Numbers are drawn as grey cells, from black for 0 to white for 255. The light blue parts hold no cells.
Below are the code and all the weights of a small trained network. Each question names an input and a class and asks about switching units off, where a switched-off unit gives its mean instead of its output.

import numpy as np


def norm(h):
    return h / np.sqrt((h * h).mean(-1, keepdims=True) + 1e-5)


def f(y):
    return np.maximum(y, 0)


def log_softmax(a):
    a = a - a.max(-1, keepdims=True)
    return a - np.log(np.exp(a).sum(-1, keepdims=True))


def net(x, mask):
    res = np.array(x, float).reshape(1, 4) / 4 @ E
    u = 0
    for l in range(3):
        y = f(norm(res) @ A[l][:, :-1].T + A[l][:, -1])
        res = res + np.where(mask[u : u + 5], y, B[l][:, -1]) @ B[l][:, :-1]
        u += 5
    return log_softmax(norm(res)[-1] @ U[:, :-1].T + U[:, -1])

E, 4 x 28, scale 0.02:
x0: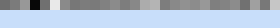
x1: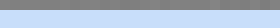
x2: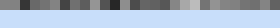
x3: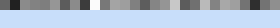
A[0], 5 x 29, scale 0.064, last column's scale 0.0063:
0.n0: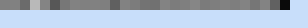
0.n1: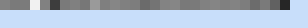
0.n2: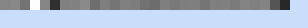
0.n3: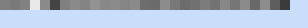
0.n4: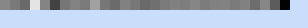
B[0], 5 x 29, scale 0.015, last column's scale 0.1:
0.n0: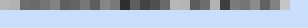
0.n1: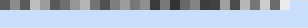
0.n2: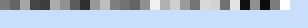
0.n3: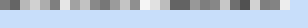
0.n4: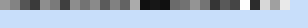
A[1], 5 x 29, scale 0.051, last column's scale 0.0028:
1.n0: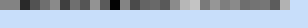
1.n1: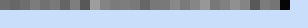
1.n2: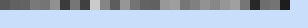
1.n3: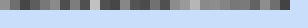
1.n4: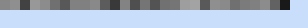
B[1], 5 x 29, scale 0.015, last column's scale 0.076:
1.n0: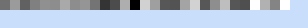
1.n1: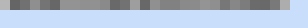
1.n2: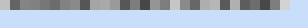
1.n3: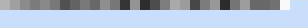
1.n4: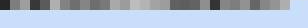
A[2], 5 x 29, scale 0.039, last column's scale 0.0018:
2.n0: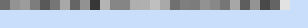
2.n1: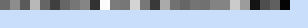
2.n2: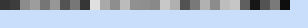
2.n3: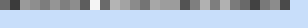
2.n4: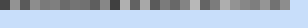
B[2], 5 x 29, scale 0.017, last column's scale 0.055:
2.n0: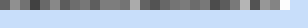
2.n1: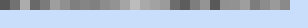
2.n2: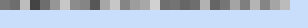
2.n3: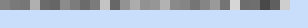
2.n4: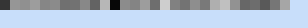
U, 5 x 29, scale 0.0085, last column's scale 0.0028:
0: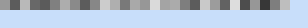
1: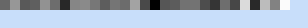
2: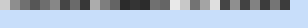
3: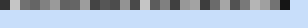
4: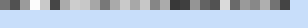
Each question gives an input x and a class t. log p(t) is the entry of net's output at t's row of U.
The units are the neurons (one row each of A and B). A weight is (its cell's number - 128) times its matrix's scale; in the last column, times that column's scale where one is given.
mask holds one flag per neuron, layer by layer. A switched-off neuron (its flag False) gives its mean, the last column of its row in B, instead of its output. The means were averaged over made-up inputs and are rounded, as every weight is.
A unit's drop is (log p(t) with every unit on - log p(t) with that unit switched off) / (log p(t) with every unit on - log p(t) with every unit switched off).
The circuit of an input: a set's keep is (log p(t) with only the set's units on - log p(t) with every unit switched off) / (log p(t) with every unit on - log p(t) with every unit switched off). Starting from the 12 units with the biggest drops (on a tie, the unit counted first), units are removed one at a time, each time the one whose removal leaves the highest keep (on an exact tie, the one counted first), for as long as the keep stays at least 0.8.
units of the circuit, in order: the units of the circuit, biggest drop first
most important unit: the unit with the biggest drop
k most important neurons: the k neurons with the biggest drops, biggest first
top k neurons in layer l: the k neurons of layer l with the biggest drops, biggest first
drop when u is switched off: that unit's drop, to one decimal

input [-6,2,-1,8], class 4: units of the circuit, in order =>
(0.n3)
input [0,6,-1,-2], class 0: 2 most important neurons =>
(0.n4 0.n0)
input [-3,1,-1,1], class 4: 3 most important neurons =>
(0.n3 0.n1 0.n4)
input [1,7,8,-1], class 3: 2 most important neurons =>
(0.n2 1.n0)
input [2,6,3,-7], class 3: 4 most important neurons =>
(0.n2 0.n4 0.n3 0.n1)
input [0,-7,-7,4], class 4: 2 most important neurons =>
(0.n2 1.n2)
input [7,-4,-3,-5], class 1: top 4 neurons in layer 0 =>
(0.n2 0.n0 0.n3 0.n1)
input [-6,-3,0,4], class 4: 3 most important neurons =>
(0.n3 0.n1 1.n3)
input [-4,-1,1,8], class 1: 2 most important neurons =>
(0.n4 1.n0)
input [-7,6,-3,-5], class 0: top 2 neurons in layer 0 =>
(0.n2 0.n3)
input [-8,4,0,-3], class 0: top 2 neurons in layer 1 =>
(1.n3 1.n0)
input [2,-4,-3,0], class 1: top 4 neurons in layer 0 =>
(0.n2 0.n0 0.n3 0.n1)
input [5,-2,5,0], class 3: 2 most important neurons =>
(0.n2 1.n0)
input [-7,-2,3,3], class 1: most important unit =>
0.n4
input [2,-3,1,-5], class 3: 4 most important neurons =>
(0.n2 0.n4 0.n3 0.n1)
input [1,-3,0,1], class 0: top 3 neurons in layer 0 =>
(0.n0 0.n4 0.n1)
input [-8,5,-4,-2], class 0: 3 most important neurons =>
(0.n2 0.n3 1.n0)
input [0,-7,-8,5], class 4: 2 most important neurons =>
(0.n2 1.n2)
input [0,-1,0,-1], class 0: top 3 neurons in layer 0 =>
(0.n4 0.n0 0.n1)
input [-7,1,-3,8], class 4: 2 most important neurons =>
(0.n3 0.n1)
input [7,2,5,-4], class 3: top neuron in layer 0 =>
(0.n2)
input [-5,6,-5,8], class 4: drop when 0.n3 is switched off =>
0.3
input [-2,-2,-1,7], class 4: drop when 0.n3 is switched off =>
0.1
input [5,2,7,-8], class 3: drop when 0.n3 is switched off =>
0.1
